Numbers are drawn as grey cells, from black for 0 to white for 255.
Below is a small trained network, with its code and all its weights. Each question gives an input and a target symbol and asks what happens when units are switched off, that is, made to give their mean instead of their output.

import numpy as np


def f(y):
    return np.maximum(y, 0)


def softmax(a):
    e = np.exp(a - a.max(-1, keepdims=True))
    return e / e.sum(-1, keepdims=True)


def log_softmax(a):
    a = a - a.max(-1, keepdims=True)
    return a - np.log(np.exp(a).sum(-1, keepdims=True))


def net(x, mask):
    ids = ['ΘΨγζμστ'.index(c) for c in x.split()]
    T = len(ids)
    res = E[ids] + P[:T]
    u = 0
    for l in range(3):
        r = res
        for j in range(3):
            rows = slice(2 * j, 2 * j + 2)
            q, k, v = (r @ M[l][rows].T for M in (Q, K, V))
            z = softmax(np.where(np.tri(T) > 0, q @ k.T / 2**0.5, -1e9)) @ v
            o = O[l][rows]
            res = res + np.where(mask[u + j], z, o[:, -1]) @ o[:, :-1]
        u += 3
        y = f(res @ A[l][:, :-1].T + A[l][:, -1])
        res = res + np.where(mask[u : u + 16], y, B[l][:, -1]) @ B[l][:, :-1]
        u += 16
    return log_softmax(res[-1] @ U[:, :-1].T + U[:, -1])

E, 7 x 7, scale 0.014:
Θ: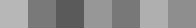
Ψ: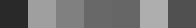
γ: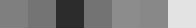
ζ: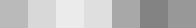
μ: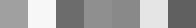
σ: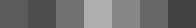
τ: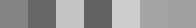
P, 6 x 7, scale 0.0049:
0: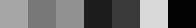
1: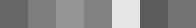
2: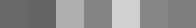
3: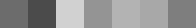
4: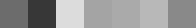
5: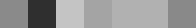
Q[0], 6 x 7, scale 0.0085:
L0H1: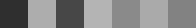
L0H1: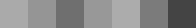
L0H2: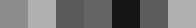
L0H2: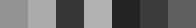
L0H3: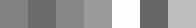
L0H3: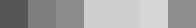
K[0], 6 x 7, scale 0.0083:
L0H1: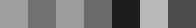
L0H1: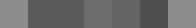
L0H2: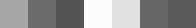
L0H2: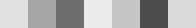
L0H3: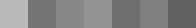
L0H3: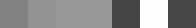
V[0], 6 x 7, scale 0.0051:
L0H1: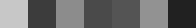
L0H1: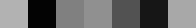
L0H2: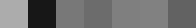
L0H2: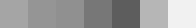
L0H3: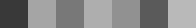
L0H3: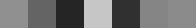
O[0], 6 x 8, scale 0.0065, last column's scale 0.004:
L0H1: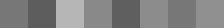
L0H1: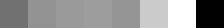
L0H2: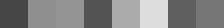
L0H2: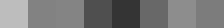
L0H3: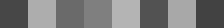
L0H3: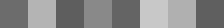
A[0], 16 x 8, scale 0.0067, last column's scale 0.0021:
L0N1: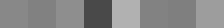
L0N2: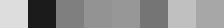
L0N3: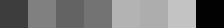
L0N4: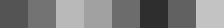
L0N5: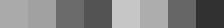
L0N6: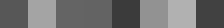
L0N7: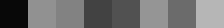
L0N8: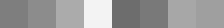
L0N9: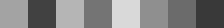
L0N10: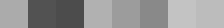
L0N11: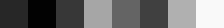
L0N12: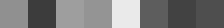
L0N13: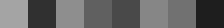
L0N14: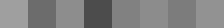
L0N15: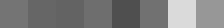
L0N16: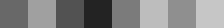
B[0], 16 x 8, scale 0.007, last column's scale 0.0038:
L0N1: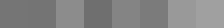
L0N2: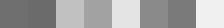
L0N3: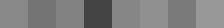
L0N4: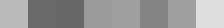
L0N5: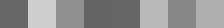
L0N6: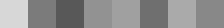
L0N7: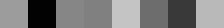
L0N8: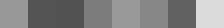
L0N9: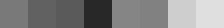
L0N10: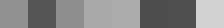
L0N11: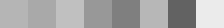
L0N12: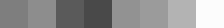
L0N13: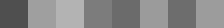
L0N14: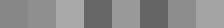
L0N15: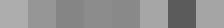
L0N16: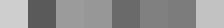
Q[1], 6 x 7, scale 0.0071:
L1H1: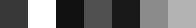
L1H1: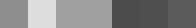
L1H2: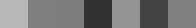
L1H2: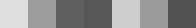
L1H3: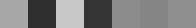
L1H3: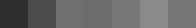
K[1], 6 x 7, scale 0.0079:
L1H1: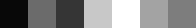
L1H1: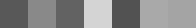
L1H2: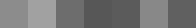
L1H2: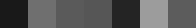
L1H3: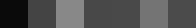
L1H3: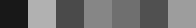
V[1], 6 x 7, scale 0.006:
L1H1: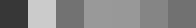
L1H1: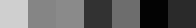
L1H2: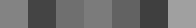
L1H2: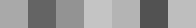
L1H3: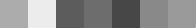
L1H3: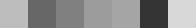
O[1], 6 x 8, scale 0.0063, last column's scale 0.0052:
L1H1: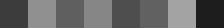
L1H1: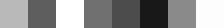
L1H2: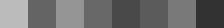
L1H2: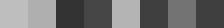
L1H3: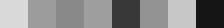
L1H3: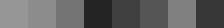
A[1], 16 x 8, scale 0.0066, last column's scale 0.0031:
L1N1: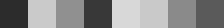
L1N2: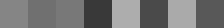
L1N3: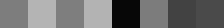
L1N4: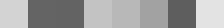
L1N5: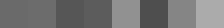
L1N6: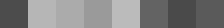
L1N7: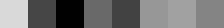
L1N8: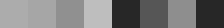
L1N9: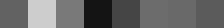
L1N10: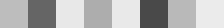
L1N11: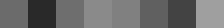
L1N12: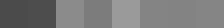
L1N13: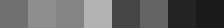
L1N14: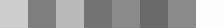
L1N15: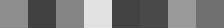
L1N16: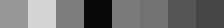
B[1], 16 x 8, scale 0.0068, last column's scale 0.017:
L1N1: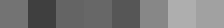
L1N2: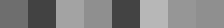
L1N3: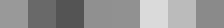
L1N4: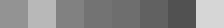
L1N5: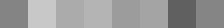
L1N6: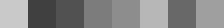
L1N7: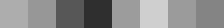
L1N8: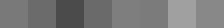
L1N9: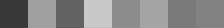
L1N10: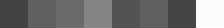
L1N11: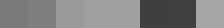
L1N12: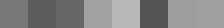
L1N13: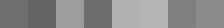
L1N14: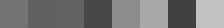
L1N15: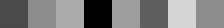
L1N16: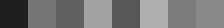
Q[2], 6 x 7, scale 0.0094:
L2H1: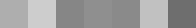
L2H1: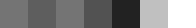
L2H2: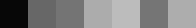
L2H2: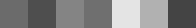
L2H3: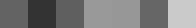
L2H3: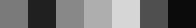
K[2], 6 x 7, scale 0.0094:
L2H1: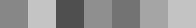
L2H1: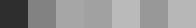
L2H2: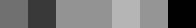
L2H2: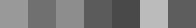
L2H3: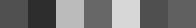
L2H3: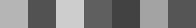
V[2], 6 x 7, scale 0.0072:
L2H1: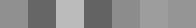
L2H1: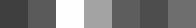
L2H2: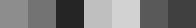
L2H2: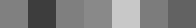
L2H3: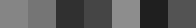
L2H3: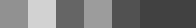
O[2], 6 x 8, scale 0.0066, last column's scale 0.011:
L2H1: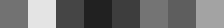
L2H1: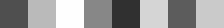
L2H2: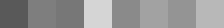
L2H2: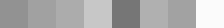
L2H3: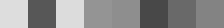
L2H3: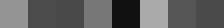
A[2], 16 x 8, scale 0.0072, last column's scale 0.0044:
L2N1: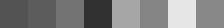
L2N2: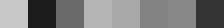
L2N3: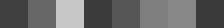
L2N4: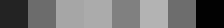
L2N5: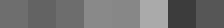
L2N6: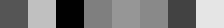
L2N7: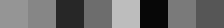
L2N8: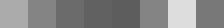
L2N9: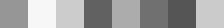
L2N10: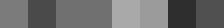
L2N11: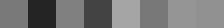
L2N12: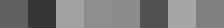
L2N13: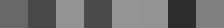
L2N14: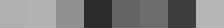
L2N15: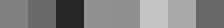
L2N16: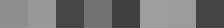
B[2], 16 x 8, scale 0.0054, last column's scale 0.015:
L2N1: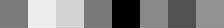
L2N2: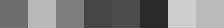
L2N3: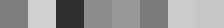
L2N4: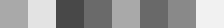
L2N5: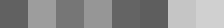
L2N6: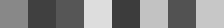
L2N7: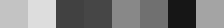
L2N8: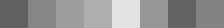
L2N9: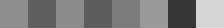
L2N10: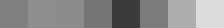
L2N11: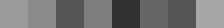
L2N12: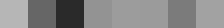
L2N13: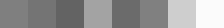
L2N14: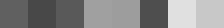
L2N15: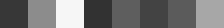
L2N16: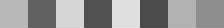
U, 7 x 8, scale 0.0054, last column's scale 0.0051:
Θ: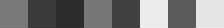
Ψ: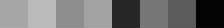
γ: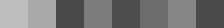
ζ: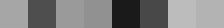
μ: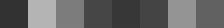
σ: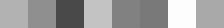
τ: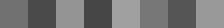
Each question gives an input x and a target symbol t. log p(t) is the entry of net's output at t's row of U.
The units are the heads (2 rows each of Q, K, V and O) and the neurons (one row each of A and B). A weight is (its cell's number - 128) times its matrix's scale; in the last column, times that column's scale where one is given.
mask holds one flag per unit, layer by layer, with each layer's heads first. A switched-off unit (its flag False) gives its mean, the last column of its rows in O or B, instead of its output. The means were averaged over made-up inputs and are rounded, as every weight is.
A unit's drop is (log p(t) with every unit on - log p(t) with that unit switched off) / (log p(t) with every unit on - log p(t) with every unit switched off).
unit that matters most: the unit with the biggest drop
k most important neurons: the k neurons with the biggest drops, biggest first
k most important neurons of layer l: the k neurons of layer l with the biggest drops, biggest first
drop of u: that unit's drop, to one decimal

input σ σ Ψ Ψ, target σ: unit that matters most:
L2H2
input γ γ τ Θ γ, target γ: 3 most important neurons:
L2N7, L1N7, L0N6
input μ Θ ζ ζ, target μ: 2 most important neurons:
L1N10, L1N15
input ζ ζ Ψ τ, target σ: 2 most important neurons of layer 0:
L0N7, L0N9
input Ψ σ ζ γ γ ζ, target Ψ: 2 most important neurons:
L0N7, L1N11
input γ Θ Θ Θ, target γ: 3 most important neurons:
L2N7, L1N7, L0N6
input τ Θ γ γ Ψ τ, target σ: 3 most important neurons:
L0N7, L0N12, L0N9
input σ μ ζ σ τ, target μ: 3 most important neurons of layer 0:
L0N9, L0N12, L0N10
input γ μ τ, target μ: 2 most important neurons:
L2N1, L0N9
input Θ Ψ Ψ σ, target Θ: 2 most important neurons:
L2N6, L0N11
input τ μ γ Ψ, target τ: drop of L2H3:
0.6
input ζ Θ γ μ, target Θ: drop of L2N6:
0.5
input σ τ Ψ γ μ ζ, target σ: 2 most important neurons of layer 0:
L0N7, L0N11
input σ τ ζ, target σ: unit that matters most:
L0H2
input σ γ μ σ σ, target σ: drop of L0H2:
0.3
